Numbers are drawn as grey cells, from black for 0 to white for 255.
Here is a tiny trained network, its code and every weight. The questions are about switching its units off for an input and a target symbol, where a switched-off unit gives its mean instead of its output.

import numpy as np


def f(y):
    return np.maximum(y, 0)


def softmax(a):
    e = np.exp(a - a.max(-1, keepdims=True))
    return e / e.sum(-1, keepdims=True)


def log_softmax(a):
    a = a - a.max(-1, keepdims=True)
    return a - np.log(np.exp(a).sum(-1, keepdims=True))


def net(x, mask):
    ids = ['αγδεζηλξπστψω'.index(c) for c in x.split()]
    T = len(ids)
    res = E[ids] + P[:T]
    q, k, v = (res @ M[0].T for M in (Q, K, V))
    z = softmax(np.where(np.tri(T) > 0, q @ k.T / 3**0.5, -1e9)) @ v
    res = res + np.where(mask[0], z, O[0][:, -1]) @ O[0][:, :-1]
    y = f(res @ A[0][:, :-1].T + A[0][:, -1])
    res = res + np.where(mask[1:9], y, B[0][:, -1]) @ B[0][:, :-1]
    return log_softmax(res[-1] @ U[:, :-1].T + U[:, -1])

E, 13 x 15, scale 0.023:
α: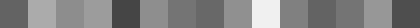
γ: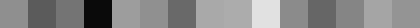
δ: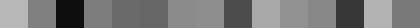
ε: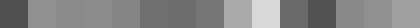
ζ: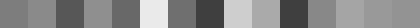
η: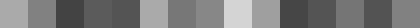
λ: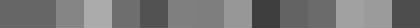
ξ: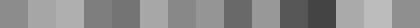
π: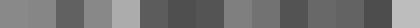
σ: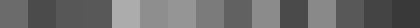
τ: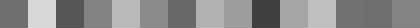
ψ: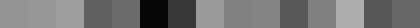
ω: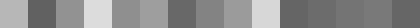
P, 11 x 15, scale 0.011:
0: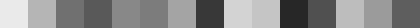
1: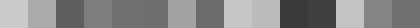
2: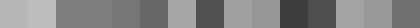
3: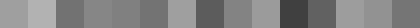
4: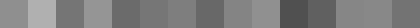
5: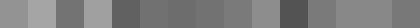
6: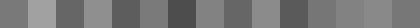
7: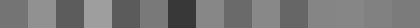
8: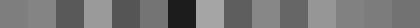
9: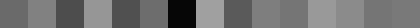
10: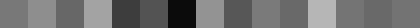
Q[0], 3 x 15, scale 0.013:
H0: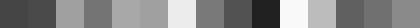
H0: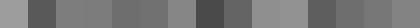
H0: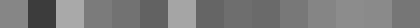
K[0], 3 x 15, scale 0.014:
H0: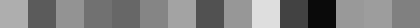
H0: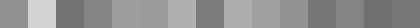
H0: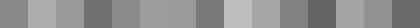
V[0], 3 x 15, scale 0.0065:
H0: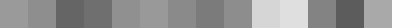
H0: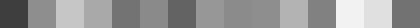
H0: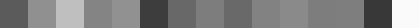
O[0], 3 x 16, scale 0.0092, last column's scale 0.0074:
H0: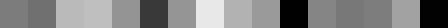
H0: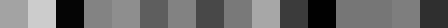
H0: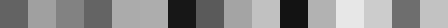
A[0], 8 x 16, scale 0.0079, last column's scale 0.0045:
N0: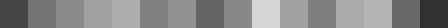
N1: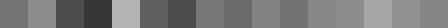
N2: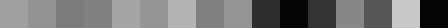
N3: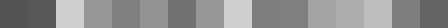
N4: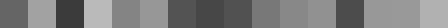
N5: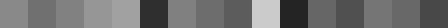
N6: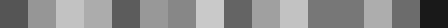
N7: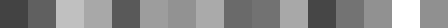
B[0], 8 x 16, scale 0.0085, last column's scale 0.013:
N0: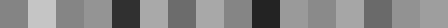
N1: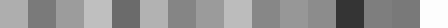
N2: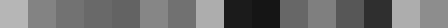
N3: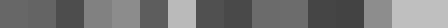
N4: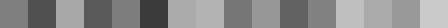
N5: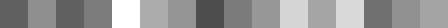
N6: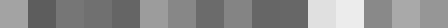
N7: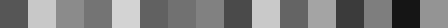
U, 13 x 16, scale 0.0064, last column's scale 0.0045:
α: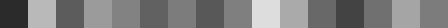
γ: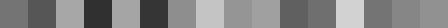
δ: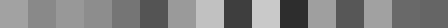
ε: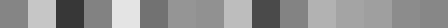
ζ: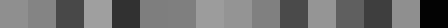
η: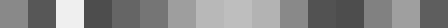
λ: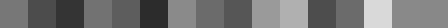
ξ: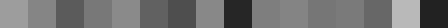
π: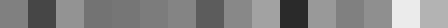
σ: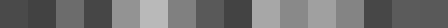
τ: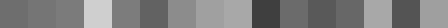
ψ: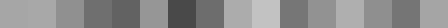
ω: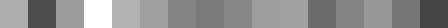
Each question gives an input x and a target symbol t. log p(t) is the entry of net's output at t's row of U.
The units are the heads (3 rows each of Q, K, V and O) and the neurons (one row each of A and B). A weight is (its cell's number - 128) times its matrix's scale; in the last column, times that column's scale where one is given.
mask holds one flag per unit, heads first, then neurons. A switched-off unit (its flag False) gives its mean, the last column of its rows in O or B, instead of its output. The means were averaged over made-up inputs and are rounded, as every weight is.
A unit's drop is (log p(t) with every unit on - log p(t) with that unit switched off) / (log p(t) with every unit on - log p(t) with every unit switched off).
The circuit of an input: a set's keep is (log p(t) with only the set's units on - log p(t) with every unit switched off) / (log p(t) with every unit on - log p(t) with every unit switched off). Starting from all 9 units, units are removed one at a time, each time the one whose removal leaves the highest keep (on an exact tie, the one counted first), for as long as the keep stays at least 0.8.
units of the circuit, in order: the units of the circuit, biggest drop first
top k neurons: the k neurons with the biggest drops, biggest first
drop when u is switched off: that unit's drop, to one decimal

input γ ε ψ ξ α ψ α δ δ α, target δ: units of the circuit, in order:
H0, N7
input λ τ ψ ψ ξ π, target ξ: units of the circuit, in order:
H0, N2
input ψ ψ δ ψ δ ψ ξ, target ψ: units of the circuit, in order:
H0, N3
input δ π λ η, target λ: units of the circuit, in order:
H0
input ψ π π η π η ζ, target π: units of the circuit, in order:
N3, H0
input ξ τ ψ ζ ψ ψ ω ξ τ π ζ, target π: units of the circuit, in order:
N4, N3
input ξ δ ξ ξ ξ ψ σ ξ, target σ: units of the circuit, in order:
H0, N7
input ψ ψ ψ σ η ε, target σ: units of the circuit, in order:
H0, N6, N7
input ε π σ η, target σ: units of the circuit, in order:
H0, N1
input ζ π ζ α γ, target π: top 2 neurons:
N3, N6
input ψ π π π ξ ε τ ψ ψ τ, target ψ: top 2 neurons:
N1, N3
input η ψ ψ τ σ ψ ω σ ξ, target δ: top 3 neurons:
N7, N5, N0
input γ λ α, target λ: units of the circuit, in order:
H0, N4
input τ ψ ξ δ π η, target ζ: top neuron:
N2
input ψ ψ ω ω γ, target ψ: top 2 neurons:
N3, N0
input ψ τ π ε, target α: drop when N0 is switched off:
-0.1
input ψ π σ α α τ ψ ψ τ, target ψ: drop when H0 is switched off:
0.6
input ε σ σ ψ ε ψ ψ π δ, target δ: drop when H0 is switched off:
0.5
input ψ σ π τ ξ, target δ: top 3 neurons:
N7, N5, N2
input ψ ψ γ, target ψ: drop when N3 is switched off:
0.1
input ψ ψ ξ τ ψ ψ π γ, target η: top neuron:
N5
